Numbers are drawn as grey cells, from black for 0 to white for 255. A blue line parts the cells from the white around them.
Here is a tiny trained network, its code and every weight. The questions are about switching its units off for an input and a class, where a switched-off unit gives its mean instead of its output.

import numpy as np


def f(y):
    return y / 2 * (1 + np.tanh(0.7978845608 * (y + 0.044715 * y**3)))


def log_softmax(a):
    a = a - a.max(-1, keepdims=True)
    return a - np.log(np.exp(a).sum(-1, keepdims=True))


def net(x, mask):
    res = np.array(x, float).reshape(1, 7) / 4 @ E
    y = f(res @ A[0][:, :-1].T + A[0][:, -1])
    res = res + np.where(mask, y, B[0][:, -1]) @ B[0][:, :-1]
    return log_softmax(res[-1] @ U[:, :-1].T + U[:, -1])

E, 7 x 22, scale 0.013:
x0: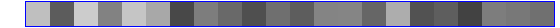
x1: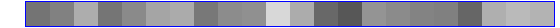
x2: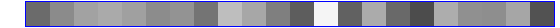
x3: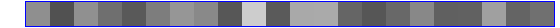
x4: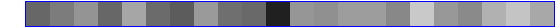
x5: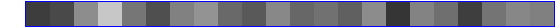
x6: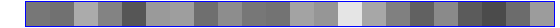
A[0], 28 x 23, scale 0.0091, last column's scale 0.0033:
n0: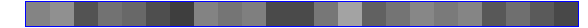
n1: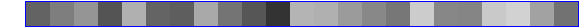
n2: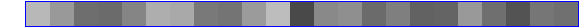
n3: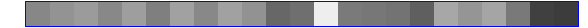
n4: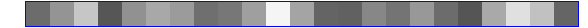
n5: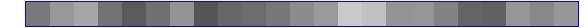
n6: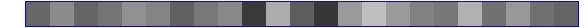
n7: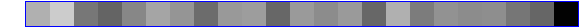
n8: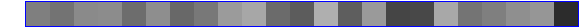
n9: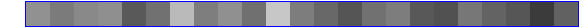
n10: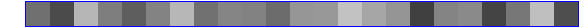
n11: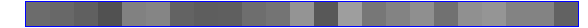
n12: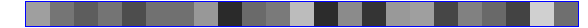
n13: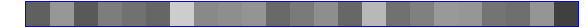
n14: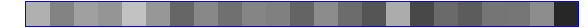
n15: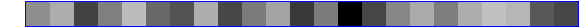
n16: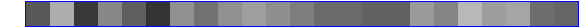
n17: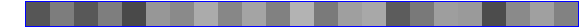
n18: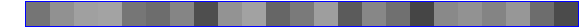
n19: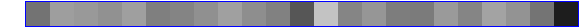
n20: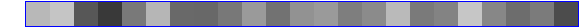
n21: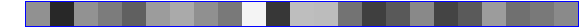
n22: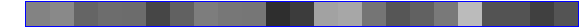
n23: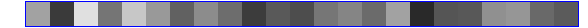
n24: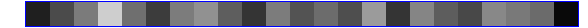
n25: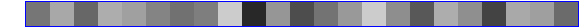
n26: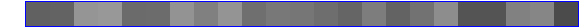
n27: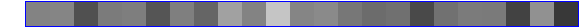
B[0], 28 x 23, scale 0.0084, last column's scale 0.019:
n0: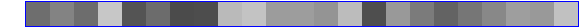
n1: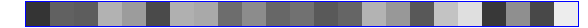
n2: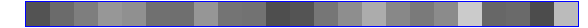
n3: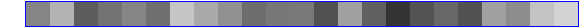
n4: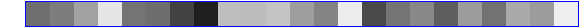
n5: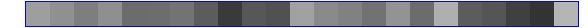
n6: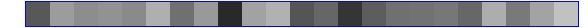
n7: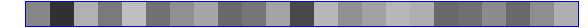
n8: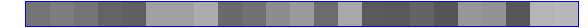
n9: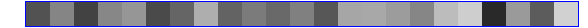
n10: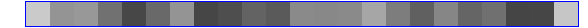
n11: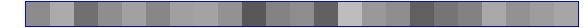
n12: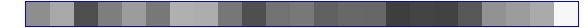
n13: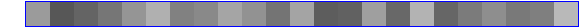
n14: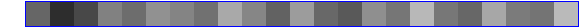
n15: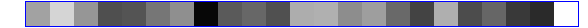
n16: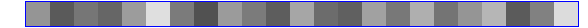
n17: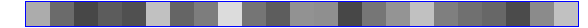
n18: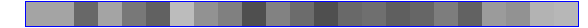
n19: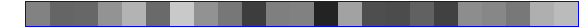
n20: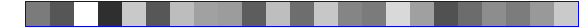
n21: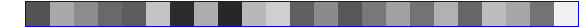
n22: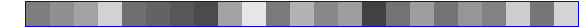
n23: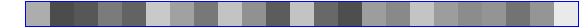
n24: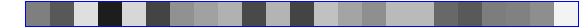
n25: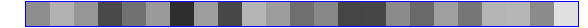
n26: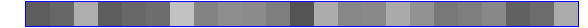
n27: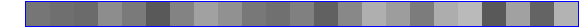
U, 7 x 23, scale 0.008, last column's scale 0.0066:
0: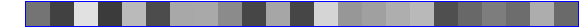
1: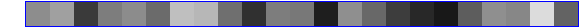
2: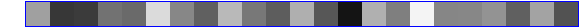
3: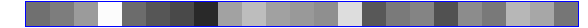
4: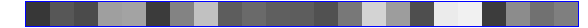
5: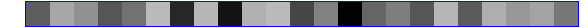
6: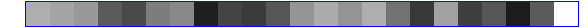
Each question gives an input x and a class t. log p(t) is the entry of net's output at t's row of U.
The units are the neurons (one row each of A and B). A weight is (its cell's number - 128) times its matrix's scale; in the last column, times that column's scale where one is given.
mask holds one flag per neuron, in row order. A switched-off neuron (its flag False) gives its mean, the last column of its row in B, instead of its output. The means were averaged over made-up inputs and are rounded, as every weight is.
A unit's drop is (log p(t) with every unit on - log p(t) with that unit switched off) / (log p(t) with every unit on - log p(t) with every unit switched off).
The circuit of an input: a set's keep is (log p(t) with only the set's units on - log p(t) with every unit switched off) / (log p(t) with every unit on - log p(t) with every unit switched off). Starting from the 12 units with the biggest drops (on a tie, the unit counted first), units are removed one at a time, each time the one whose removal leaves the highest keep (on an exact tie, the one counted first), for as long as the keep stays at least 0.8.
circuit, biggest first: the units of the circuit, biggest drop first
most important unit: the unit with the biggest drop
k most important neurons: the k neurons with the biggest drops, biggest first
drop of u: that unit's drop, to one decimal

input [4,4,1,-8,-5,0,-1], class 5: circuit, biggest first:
(n25)
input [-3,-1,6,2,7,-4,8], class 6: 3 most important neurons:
(n10 n5 n9)
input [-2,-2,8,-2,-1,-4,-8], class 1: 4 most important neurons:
(n3 n19 n18 n10)
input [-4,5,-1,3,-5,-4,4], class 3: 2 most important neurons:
(n4 n1)
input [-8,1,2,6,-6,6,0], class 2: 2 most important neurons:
(n16 n17)
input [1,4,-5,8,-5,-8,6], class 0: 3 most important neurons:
(n20 n7 n25)
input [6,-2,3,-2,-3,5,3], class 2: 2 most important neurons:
(n23 n20)
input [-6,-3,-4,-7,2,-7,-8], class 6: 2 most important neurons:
(n15 n24)
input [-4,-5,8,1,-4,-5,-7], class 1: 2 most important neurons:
(n3 n19)
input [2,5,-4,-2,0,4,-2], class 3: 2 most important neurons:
(n4 n20)
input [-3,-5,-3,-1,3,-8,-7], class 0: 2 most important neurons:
(n20 n7)
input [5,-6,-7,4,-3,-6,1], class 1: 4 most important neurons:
(n12 n24 n4 n11)
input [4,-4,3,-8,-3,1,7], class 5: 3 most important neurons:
(n25 n15 n6)
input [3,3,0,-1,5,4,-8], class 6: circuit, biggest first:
(n15)
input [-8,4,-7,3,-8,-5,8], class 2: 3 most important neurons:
(n17 n15 n1)
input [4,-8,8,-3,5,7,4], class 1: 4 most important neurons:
(n3 n19 n4 n8)
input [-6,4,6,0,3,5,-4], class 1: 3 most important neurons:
(n19 n23 n3)
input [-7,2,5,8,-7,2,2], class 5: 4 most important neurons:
(n21 n23 n1 n14)
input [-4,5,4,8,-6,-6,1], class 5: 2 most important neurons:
(n21 n24)
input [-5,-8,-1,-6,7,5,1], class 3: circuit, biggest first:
(n22)
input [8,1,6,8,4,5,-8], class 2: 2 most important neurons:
(n23 n14)
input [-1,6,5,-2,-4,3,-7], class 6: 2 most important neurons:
(n15 n22)
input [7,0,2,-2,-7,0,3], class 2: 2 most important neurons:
(n23 n14)
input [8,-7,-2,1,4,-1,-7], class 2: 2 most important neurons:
(n23 n4)
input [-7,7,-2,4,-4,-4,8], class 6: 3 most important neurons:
(n10 n23 n5)
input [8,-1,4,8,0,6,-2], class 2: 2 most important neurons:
(n23 n14)
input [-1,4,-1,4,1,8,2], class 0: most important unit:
n24
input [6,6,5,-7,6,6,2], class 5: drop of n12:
-0.1
